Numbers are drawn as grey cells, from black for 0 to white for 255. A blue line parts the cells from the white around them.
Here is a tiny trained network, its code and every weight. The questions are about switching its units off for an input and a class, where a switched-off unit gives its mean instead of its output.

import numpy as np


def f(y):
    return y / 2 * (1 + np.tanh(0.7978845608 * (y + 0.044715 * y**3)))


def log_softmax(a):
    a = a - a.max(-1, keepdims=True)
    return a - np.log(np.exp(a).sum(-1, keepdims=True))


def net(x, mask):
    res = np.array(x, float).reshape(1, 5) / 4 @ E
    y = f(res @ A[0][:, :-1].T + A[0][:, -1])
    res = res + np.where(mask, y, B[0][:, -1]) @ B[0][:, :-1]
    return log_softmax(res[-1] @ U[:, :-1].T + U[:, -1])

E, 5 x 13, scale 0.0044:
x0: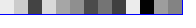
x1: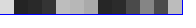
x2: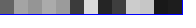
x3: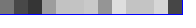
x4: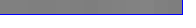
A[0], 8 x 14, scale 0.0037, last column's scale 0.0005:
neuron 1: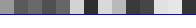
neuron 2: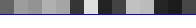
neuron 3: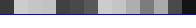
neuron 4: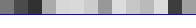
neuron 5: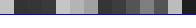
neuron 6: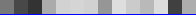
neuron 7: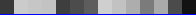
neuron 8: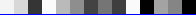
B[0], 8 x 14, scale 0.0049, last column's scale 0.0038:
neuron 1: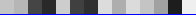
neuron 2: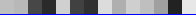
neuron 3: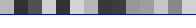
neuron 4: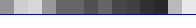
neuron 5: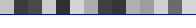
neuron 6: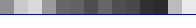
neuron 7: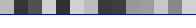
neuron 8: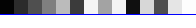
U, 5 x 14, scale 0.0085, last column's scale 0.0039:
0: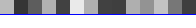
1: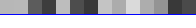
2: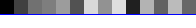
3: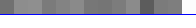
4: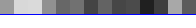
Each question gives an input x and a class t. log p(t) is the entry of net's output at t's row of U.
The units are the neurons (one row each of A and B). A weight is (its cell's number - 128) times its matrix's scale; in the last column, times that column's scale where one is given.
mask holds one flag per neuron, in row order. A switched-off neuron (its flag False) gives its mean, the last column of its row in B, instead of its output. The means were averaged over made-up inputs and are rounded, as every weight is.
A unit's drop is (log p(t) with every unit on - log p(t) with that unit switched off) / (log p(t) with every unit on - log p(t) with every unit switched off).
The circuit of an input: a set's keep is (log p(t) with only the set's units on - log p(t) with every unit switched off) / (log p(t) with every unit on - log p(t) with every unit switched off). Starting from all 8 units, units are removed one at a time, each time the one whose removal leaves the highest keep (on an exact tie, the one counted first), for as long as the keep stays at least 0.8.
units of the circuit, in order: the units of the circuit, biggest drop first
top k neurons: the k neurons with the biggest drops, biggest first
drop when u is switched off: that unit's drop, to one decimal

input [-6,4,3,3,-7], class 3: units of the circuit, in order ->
neuron 8
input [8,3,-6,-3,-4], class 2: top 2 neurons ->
neuron 8; neuron 2
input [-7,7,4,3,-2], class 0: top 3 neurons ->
neuron 5; neuron 8; neuron 1
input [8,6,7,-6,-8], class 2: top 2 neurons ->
neuron 8; neuron 1
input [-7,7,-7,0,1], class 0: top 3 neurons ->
neuron 5; neuron 8; neuron 2
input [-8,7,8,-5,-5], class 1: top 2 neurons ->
neuron 2; neuron 8
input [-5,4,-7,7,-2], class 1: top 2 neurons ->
neuron 1; neuron 8
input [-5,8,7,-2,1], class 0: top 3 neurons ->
neuron 5; neuron 1; neuron 8
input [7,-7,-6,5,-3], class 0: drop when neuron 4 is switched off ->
-0.1
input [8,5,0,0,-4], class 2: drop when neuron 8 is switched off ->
0.9
